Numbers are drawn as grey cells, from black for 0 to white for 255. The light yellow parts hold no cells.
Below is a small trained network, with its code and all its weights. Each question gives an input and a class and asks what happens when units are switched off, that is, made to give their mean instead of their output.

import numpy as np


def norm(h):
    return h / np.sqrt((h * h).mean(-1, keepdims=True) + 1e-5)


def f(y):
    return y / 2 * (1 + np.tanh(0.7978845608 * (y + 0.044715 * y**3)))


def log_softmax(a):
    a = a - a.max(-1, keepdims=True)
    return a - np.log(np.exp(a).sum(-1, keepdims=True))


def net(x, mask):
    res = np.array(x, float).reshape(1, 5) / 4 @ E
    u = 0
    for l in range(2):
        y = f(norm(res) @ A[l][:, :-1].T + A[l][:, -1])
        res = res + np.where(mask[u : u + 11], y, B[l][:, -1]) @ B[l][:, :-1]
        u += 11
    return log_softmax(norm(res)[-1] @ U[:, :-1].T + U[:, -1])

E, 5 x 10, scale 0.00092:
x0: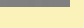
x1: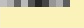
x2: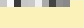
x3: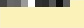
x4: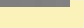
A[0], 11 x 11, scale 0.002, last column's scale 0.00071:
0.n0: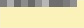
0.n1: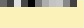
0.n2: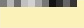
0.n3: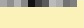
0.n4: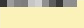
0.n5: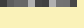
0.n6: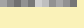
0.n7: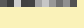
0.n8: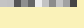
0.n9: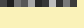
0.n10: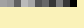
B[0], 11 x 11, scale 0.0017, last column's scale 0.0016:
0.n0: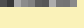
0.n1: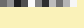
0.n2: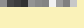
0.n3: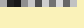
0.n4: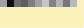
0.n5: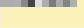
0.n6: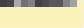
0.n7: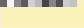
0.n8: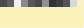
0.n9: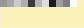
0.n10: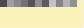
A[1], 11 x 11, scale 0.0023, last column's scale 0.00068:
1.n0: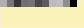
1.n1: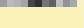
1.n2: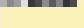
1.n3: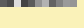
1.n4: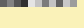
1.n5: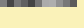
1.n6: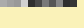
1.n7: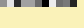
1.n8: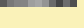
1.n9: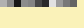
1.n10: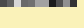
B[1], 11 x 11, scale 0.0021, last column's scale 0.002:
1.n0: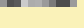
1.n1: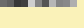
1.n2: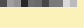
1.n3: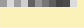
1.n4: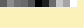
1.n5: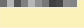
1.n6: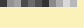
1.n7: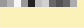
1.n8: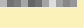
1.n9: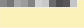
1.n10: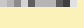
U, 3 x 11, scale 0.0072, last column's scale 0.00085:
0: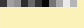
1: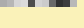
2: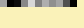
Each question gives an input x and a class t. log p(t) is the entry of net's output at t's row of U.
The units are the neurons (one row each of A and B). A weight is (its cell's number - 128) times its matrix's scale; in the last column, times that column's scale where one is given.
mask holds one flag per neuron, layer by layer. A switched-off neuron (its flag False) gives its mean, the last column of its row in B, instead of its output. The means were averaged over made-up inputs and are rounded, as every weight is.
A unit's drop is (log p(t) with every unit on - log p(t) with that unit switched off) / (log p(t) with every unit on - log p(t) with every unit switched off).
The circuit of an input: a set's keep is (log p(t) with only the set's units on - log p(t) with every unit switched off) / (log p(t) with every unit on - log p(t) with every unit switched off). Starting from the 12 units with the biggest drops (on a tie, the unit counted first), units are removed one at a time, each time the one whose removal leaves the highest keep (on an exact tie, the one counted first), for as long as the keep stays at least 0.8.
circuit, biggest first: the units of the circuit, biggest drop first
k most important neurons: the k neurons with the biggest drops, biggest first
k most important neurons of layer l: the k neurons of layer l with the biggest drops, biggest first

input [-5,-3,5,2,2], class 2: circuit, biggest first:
(0.n2)
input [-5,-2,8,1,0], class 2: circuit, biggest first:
(0.n2 1.n3)
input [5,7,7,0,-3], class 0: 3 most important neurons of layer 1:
(1.n6 1.n2 1.n10)
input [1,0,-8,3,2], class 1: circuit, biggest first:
(0.n9 1.n4)
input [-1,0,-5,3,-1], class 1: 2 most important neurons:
(1.n10 1.n4)
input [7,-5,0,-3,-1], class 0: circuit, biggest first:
(0.n9 1.n4)
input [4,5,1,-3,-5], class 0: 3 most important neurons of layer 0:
(0.n8 0.n2 0.n4)
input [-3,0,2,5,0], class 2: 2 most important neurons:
(0.n4 0.n7)
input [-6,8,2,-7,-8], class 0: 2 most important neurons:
(0.n8 1.n6)
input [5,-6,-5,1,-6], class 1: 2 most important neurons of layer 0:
(0.n9 0.n2)
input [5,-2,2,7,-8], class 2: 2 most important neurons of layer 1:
(1.n6 1.n2)
